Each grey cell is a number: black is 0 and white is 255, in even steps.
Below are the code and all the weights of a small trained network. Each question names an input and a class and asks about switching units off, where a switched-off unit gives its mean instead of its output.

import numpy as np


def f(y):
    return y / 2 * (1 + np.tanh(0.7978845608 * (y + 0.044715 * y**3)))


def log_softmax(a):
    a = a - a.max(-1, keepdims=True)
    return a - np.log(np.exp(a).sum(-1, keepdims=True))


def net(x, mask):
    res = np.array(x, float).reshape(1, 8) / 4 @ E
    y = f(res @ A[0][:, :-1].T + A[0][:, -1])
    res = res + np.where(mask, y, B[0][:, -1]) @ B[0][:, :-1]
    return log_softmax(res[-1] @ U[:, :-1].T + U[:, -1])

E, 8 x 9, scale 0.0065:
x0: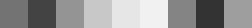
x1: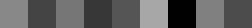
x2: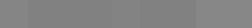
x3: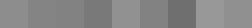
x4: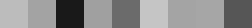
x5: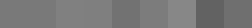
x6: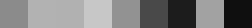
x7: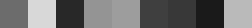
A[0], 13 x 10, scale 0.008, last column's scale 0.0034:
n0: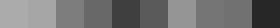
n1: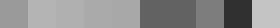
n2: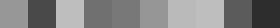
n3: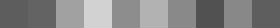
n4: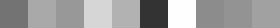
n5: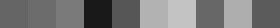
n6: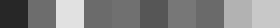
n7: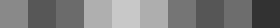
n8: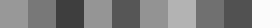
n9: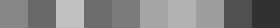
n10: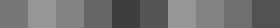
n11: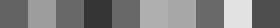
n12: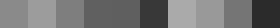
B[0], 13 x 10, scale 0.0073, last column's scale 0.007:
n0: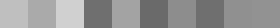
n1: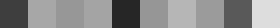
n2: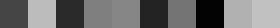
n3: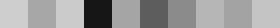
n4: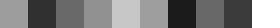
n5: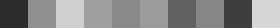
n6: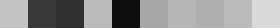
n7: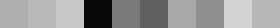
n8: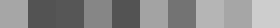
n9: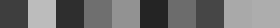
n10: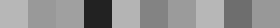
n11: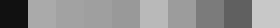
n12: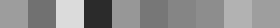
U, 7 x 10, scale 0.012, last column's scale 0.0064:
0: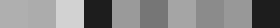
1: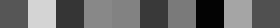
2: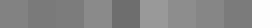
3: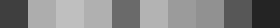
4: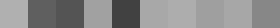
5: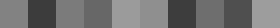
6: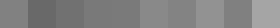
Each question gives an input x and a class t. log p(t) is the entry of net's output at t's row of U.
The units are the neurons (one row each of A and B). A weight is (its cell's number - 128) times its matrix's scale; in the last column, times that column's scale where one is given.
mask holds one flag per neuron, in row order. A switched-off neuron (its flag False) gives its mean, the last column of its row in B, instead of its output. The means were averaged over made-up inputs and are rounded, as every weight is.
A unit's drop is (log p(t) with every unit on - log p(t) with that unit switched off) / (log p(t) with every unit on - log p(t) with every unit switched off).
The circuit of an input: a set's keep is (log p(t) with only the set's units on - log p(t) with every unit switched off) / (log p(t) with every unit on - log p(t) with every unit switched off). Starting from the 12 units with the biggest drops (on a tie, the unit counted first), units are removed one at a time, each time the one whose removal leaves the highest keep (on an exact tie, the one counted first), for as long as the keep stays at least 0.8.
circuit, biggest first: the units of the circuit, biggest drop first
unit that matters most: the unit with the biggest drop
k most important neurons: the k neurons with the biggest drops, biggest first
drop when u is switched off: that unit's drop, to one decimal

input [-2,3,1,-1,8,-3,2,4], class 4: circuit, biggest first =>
(n8; n5)
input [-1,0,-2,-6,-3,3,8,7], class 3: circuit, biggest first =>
(n1)
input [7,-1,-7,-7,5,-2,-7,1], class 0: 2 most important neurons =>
(n7; n3)
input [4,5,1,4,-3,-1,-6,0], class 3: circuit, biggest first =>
(n5; n11)
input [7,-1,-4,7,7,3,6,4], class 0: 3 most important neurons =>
(n7; n3; n6)
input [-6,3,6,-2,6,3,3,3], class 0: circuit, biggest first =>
(n0; n10)
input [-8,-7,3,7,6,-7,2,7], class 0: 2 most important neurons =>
(n12; n0)
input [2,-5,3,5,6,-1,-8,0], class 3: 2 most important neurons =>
(n11; n5)
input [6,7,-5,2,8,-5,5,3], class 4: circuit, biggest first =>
(n4; n5)
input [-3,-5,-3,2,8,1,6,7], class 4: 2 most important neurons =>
(n8; n2)
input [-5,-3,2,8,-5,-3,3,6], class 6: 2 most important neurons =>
(n2; n6)
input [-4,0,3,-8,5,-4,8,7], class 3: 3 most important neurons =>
(n1; n2; n9)
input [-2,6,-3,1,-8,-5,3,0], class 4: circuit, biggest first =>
(n6; n4)
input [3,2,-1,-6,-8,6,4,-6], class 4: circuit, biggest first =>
(n6)
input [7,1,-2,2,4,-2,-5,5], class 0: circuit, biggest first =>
(n7; n3)
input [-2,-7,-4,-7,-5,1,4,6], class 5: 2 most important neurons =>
(n4; n2)
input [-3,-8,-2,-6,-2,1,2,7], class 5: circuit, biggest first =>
(n4; n2)
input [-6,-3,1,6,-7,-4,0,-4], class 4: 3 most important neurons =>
(n6; n3; n7)
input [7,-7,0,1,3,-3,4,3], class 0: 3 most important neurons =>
(n7; n3; n6)
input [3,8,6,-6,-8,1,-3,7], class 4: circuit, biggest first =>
(n6)
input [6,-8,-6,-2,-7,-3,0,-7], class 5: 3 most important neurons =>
(n4; n3; n1)
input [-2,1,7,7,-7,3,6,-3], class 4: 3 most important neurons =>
(n6; n5; n11)
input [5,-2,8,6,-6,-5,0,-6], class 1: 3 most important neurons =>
(n2; n9; n8)
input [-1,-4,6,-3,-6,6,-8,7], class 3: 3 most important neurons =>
(n11; n5; n2)
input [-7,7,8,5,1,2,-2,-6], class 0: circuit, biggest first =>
(n10; n4)
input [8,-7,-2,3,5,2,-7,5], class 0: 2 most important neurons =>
(n7; n3)
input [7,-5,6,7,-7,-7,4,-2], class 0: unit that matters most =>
n3
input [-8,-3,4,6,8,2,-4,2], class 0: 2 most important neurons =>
(n12; n0)
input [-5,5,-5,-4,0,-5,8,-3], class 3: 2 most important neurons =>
(n1; n4)
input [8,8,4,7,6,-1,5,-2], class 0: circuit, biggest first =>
(n7; n4)
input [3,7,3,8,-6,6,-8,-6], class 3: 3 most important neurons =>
(n5; n11; n4)
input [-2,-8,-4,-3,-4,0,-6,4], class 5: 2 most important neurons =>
(n4; n1)
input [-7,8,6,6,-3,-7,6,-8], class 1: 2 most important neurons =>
(n2; n9)
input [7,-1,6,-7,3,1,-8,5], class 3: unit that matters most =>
n11
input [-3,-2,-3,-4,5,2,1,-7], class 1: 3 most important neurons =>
(n2; n9; n6)
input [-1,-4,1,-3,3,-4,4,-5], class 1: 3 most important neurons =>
(n2; n9; n6)
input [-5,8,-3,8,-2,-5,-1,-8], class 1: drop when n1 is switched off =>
0.0
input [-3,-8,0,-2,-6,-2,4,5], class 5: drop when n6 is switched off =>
-0.1
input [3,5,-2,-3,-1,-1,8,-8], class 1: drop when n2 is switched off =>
0.4
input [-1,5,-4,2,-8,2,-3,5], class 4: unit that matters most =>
n6
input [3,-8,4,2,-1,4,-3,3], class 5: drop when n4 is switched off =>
0.7
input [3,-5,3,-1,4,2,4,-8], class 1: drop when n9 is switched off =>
0.2
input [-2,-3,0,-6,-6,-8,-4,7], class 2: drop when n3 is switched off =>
-0.1
